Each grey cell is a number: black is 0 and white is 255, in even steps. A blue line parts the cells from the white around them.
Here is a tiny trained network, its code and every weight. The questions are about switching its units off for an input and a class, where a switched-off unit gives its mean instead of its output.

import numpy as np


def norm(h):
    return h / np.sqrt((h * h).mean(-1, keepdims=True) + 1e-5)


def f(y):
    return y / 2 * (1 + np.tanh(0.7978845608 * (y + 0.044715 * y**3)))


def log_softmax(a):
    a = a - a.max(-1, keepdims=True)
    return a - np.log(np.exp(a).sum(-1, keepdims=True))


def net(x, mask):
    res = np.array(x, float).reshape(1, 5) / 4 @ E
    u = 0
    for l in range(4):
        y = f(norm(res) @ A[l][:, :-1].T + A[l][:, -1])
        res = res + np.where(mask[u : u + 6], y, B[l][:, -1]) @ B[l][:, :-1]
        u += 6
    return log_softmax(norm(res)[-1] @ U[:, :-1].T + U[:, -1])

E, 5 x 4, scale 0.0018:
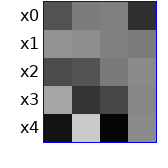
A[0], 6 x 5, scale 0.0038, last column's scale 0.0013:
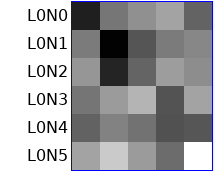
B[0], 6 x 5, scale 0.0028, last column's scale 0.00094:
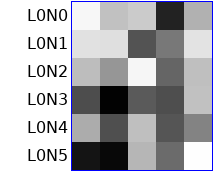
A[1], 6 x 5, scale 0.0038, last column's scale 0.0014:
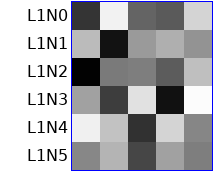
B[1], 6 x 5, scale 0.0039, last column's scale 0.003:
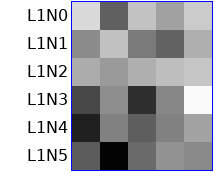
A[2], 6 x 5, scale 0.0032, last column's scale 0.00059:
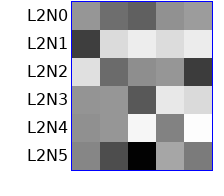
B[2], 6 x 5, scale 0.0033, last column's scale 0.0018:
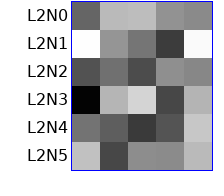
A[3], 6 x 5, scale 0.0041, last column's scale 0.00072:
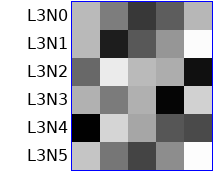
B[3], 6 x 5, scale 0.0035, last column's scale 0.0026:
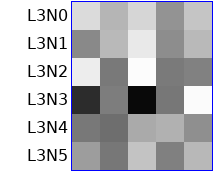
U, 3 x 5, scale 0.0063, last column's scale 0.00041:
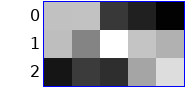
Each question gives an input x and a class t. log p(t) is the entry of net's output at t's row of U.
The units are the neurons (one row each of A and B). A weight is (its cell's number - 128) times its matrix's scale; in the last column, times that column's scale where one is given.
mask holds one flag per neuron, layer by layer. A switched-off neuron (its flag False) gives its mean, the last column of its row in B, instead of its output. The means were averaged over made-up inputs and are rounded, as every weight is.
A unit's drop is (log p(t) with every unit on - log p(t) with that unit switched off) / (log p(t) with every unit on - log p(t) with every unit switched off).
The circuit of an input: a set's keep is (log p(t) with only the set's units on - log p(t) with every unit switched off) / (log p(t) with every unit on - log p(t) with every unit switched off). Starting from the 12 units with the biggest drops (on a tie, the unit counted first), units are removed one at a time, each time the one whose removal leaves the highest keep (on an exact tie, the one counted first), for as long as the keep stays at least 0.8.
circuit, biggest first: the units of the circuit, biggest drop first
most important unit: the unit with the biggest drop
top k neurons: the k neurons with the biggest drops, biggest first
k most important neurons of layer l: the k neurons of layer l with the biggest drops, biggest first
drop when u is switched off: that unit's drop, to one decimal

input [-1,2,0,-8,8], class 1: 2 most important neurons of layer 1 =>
[L1N2 L1N1]
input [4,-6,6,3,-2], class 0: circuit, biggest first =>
[L0N1]
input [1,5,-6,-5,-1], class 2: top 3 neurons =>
[L3N3 L0N5 L0N1]
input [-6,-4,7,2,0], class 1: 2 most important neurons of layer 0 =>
[L0N2 L0N1]
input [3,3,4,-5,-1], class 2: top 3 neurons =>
[L0N3 L0N1 L3N3]
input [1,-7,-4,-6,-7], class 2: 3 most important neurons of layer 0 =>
[L0N3 L0N5 L0N1]
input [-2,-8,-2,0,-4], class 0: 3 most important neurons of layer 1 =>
[L1N1 L1N5 L1N4]
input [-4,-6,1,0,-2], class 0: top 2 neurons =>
[L2N1 L0N2]
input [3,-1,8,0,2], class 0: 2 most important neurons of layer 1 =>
[L1N2 L1N5]
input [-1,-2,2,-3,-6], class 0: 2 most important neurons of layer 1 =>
[L1N5 L1N4]
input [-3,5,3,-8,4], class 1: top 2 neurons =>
[L1N2 L1N0]
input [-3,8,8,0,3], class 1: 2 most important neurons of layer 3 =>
[L3N3 L3N1]
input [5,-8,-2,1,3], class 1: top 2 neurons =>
[L2N2 L1N1]
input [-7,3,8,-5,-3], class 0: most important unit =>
L2N1
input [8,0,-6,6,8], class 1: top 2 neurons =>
[L1N0 L1N3]
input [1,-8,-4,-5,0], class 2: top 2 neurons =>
[L3N3 L0N5]
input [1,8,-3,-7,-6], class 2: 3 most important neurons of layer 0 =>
[L0N5 L0N3 L0N1]
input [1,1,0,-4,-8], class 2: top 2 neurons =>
[L3N3 L1N2]
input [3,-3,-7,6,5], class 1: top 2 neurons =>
[L2N5 L1N3]
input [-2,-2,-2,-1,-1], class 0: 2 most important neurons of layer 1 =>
[L1N5 L1N1]
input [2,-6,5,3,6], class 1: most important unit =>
L3N3
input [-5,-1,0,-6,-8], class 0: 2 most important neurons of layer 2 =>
[L2N1 L2N3]
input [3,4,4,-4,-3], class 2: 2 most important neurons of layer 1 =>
[L1N3 L1N0]
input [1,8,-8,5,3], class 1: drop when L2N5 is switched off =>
0.9
